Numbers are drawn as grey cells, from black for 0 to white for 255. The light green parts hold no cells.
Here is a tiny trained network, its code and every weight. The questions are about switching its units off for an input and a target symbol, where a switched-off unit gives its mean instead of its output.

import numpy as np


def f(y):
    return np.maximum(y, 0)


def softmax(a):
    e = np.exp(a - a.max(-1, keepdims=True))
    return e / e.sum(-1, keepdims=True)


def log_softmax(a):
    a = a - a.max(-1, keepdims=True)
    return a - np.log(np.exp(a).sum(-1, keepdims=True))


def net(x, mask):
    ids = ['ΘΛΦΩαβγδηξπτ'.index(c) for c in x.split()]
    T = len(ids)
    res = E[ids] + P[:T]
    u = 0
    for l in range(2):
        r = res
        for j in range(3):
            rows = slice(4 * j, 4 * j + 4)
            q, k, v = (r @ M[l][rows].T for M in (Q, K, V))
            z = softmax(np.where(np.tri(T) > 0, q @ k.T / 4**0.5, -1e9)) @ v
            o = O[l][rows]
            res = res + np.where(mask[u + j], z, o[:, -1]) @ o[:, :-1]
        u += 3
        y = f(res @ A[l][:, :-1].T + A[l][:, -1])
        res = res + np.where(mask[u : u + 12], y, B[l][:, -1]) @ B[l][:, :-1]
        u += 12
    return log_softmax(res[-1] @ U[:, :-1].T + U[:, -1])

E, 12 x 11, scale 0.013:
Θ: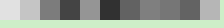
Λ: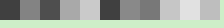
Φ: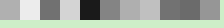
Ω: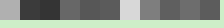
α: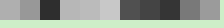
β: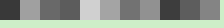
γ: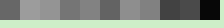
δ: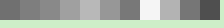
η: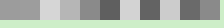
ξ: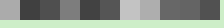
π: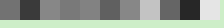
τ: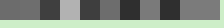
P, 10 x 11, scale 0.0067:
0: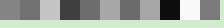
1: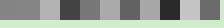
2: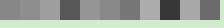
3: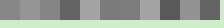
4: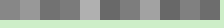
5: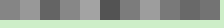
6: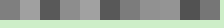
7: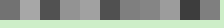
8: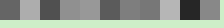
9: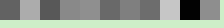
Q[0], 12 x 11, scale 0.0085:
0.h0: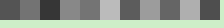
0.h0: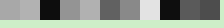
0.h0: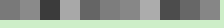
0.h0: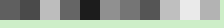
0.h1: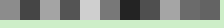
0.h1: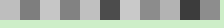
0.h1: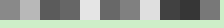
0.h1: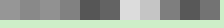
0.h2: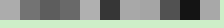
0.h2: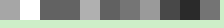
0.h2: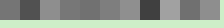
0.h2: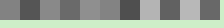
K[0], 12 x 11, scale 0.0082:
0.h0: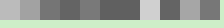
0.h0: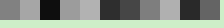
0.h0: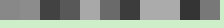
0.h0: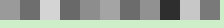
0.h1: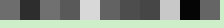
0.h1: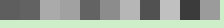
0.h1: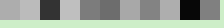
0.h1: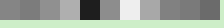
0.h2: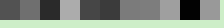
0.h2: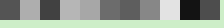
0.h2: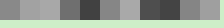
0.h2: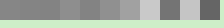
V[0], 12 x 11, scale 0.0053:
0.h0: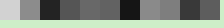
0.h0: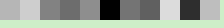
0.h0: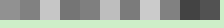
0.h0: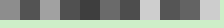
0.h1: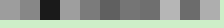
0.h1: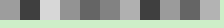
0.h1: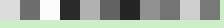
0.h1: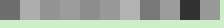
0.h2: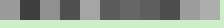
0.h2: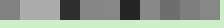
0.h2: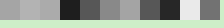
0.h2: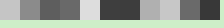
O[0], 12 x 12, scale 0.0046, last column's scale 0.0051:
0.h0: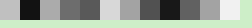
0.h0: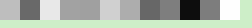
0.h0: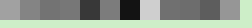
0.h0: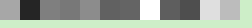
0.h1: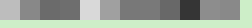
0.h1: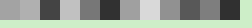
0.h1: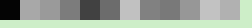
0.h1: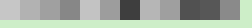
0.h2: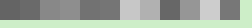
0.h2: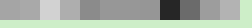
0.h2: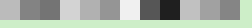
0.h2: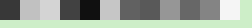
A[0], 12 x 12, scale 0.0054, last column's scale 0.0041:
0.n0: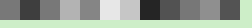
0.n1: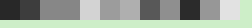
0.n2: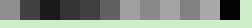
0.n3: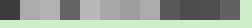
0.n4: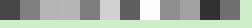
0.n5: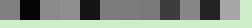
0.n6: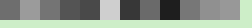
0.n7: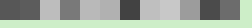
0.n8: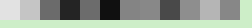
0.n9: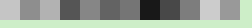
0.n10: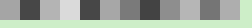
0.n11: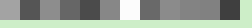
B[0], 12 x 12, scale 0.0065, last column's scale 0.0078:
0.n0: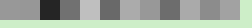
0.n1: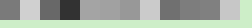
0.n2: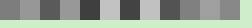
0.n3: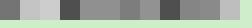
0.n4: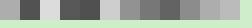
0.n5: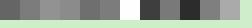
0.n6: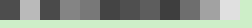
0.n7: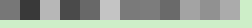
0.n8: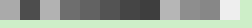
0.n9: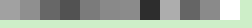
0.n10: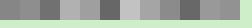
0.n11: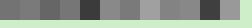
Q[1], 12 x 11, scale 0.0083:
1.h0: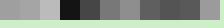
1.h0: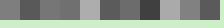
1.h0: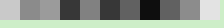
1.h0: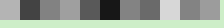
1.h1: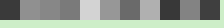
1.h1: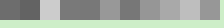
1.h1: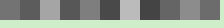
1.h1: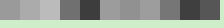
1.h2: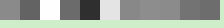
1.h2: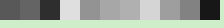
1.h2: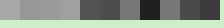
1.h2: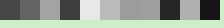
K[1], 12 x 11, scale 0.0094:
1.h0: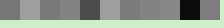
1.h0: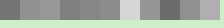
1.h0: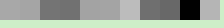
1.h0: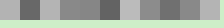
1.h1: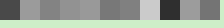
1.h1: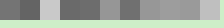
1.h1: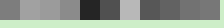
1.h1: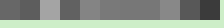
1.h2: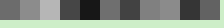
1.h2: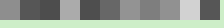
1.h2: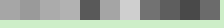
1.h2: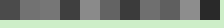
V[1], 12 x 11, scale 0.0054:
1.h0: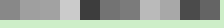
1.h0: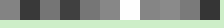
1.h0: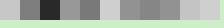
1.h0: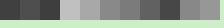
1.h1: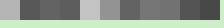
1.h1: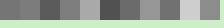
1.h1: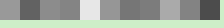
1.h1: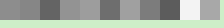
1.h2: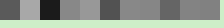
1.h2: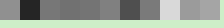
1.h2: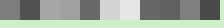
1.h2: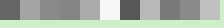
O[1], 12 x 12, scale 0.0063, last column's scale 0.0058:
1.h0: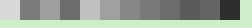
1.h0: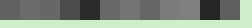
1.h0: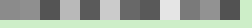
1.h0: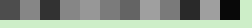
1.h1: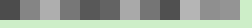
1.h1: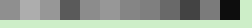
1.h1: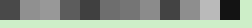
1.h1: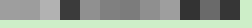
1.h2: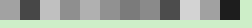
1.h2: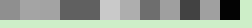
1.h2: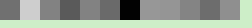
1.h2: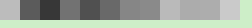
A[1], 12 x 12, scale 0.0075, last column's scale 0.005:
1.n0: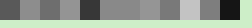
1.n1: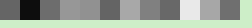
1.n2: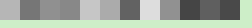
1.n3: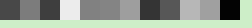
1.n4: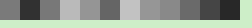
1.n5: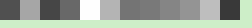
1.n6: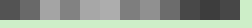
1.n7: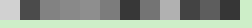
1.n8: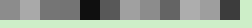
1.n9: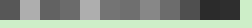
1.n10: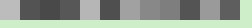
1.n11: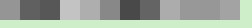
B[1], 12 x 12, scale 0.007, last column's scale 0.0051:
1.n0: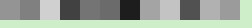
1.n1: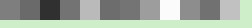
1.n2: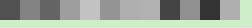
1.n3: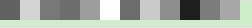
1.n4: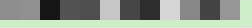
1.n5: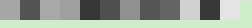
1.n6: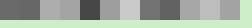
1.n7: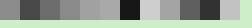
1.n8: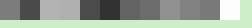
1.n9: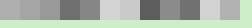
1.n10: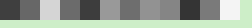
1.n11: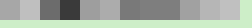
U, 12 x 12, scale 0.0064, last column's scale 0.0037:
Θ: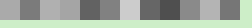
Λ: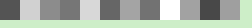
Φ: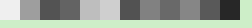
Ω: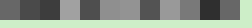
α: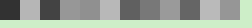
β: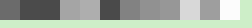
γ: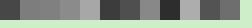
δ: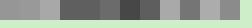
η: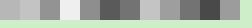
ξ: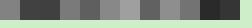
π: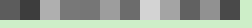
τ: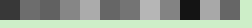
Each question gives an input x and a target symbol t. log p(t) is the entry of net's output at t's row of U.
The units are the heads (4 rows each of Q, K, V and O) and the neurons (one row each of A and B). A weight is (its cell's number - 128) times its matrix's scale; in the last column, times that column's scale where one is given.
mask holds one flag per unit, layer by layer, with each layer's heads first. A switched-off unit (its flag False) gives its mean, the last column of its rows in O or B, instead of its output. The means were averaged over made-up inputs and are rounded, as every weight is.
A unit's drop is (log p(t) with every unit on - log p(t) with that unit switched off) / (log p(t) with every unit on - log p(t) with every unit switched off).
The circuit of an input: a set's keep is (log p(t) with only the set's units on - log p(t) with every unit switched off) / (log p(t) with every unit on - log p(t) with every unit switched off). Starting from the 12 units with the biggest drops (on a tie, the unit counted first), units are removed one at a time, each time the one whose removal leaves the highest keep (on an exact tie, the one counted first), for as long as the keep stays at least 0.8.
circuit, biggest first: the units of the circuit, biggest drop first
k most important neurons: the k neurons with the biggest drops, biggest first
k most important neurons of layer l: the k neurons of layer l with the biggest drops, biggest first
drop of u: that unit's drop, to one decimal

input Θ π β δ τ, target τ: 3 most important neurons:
(0.n8, 0.n5, 0.n6)
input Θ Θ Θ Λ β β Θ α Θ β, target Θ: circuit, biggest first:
(1.n5, 0.h0, 1.n7, 0.n0)
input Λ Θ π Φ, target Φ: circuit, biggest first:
(0.h1, 1.h0, 1.h1)
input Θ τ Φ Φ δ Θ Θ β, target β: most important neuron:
(0.n1)
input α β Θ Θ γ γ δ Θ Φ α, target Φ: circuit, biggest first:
(1.h0, 1.n11, 0.h1)
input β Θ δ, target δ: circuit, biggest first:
(0.h2, 1.h2, 0.n4)
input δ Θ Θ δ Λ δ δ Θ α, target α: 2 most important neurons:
(1.n3, 0.n6)
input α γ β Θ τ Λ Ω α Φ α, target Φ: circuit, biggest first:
(1.n11, 0.h1)
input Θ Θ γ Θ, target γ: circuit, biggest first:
(0.n5, 1.h2, 0.n3, 1.h0)
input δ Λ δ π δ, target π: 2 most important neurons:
(0.n7, 0.n4)
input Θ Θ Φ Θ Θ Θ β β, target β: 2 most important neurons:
(1.n1, 0.n1)
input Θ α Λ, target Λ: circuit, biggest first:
(1.n1, 0.h0)
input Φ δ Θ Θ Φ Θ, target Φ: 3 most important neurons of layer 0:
(0.n8, 0.n5, 0.n10)
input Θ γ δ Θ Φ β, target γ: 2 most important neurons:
(1.n5, 0.n3)
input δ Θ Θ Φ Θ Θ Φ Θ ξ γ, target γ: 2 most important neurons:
(0.n3, 0.n1)
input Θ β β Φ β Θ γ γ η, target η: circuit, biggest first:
(0.h1)
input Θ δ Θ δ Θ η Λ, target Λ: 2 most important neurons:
(1.n1, 1.n3)
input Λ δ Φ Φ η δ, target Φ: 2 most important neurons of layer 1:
(1.n10, 1.n8)
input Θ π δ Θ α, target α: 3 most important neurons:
(1.n3, 1.n10, 0.n6)
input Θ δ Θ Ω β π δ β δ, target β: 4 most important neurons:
(0.n6, 1.n1, 0.n3, 1.n10)
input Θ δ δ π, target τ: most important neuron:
(1.n5)
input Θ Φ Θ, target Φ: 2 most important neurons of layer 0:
(0.n5, 0.n8)
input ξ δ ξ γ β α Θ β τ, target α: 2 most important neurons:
(1.n3, 0.n5)
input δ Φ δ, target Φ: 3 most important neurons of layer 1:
(1.n10, 1.n8, 1.n2)
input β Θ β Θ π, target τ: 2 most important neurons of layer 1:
(1.n2, 1.n5)
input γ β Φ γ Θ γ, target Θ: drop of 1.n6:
0.4
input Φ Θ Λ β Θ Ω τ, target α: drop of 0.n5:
0.1
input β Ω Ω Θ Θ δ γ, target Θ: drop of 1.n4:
0.0
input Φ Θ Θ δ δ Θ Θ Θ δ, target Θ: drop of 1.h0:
0.1
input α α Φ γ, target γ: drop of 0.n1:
-0.1
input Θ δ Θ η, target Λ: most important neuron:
(0.n6)
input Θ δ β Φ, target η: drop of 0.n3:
-0.1
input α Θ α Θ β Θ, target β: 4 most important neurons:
(0.n3, 0.n1, 1.n1, 0.n8)
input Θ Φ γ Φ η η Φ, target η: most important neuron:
(0.n9)
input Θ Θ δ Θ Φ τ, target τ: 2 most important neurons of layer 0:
(0.n5, 0.n6)
